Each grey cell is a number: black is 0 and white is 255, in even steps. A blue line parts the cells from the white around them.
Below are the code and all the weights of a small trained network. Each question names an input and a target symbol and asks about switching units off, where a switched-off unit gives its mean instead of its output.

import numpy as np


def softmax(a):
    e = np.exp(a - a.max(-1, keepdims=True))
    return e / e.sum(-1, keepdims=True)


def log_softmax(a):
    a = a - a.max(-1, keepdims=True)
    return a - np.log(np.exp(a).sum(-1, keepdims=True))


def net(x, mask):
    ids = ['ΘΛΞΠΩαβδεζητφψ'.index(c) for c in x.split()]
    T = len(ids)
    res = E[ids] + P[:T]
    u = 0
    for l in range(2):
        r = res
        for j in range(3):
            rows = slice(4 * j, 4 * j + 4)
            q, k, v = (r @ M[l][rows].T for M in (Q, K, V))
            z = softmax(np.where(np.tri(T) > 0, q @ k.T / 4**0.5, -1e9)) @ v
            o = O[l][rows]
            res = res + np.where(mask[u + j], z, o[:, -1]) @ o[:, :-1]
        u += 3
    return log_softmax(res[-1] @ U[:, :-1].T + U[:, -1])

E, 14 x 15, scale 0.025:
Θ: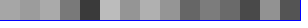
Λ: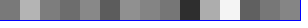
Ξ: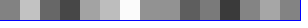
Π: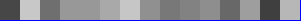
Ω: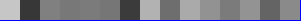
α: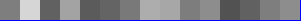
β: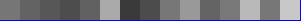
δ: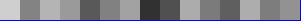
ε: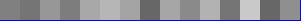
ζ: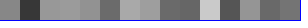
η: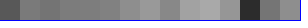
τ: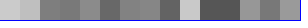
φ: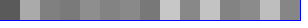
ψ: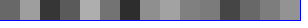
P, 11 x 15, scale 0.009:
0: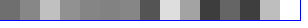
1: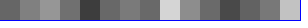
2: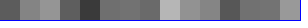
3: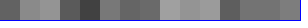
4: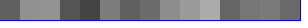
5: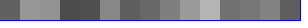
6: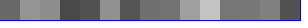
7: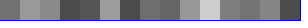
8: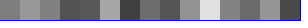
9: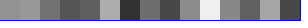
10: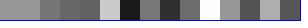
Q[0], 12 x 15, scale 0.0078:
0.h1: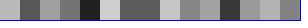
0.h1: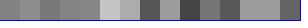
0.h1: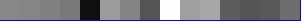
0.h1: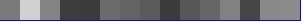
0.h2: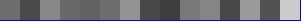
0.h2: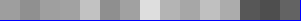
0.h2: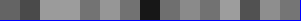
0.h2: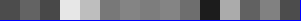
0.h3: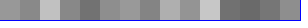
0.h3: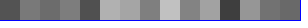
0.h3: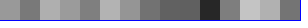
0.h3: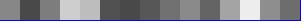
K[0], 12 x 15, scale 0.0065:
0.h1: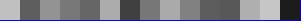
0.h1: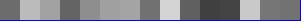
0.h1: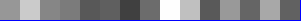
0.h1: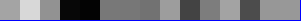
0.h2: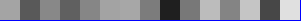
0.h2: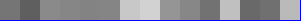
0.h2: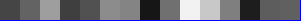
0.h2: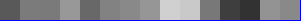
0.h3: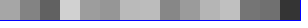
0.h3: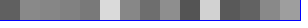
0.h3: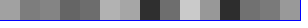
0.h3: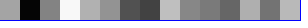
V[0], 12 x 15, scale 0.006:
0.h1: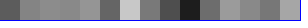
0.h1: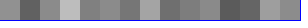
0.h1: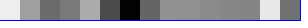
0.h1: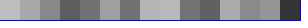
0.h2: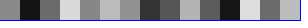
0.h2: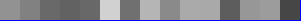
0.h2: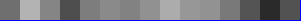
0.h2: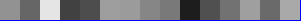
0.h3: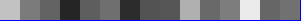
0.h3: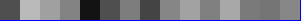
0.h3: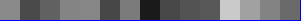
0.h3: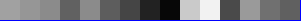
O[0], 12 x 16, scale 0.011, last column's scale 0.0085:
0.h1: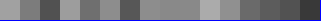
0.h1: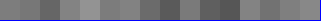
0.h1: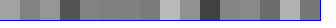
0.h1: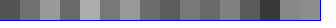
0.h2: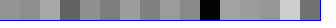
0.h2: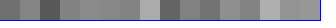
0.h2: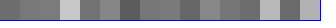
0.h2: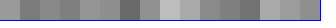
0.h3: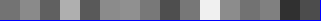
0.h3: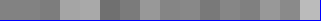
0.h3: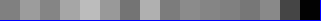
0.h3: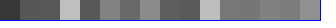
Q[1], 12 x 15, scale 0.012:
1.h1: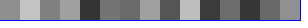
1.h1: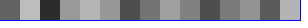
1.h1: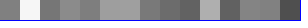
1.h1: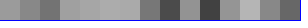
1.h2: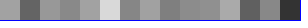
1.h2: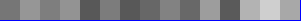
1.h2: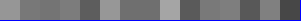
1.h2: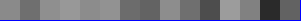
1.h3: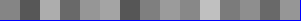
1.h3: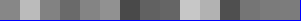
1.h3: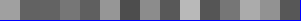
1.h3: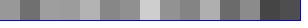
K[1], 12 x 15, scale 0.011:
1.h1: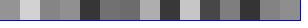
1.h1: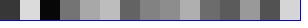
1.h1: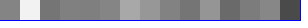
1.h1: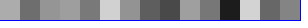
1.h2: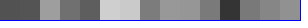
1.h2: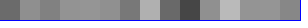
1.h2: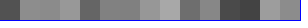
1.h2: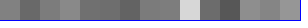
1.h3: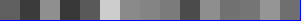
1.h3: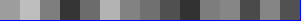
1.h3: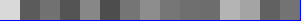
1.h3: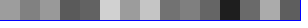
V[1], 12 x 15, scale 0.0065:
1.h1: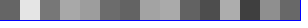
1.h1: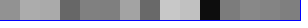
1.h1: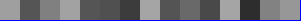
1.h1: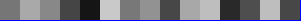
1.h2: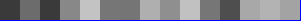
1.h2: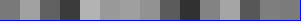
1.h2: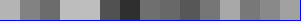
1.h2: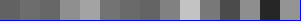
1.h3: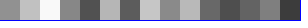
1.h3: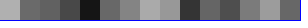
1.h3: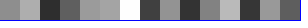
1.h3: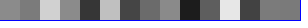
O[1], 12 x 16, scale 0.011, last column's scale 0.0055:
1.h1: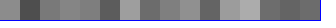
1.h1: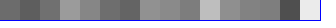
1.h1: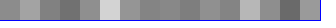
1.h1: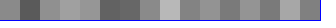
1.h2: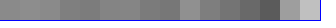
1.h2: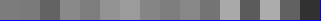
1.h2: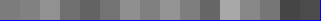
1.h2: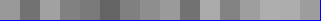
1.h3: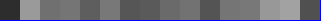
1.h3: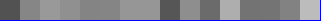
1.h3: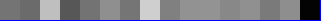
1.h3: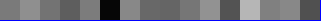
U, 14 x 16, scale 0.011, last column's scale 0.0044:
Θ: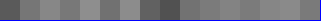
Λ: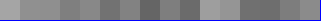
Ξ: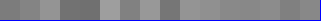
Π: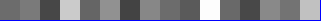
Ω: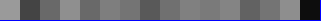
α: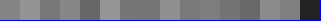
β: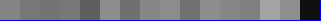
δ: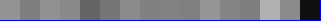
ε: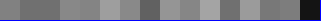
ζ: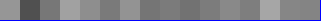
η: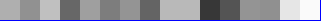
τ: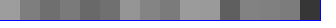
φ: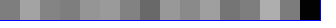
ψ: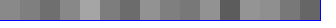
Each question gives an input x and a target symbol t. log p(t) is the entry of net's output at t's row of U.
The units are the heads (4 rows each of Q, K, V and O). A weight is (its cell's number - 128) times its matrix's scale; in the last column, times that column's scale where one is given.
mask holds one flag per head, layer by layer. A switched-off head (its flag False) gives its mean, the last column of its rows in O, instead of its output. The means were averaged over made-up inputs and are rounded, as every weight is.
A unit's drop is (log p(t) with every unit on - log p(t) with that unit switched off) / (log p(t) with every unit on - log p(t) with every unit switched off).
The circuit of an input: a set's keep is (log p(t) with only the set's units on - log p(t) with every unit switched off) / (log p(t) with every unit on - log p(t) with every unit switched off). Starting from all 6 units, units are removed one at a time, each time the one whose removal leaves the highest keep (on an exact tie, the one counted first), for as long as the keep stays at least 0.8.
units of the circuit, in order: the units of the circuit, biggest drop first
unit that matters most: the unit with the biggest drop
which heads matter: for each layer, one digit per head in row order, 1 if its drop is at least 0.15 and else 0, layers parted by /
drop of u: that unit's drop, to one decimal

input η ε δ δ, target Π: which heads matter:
001 / 100
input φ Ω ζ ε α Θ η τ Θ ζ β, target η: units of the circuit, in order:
[0.h2]
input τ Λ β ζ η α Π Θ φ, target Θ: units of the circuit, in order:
[1.h1, 1.h3, 0.h2, 0.h3]
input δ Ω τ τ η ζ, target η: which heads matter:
001 / 000
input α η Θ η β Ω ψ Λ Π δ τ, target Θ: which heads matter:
011 / 101
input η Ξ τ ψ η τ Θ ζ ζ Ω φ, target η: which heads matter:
000 / 100
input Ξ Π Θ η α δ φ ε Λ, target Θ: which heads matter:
010 / 101
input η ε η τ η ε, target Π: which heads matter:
001 / 100
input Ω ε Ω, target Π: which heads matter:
001 / 101
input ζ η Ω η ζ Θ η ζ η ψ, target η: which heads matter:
000 / 100
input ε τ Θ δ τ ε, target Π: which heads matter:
011 / 100
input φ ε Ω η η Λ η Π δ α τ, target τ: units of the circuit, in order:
[1.h1, 0.h3, 1.h3]
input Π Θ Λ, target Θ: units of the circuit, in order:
[1.h1, 1.h3, 0.h2]
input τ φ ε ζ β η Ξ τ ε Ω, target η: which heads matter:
101 / 100
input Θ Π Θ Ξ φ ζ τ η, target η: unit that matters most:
1.h1
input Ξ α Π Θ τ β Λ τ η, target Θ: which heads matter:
000 / 101
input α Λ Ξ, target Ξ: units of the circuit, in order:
[1.h3, 0.h2, 0.h3]
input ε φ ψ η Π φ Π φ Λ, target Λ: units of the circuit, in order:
[1.h1, 0.h1]
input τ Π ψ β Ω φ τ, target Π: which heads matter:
000 / 100
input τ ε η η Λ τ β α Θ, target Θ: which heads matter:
110 / 101
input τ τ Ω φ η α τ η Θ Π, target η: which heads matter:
000 / 000
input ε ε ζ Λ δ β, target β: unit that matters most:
1.h2
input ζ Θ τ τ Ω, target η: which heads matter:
100 / 010
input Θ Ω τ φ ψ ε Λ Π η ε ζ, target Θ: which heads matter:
000 / 101
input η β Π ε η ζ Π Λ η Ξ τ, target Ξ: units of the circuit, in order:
[1.h1, 1.h3, 0.h2, 1.h2]
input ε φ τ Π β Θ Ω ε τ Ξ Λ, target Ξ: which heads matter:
001 / 101
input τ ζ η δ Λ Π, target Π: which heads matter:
111 / 001
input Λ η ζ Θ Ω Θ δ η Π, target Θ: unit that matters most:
1.h3
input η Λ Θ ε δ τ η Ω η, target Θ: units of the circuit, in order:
[1.h1, 1.h3, 0.h2]
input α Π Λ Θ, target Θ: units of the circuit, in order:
[1.h1, 0.h2, 1.h3, 0.h3]
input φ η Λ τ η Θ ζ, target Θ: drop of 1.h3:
0.9
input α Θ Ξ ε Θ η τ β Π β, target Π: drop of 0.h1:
-0.1
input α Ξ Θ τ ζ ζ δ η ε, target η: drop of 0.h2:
-0.1
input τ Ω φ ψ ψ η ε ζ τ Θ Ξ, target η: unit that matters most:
0.h3
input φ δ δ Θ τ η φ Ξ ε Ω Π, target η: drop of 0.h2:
0.0
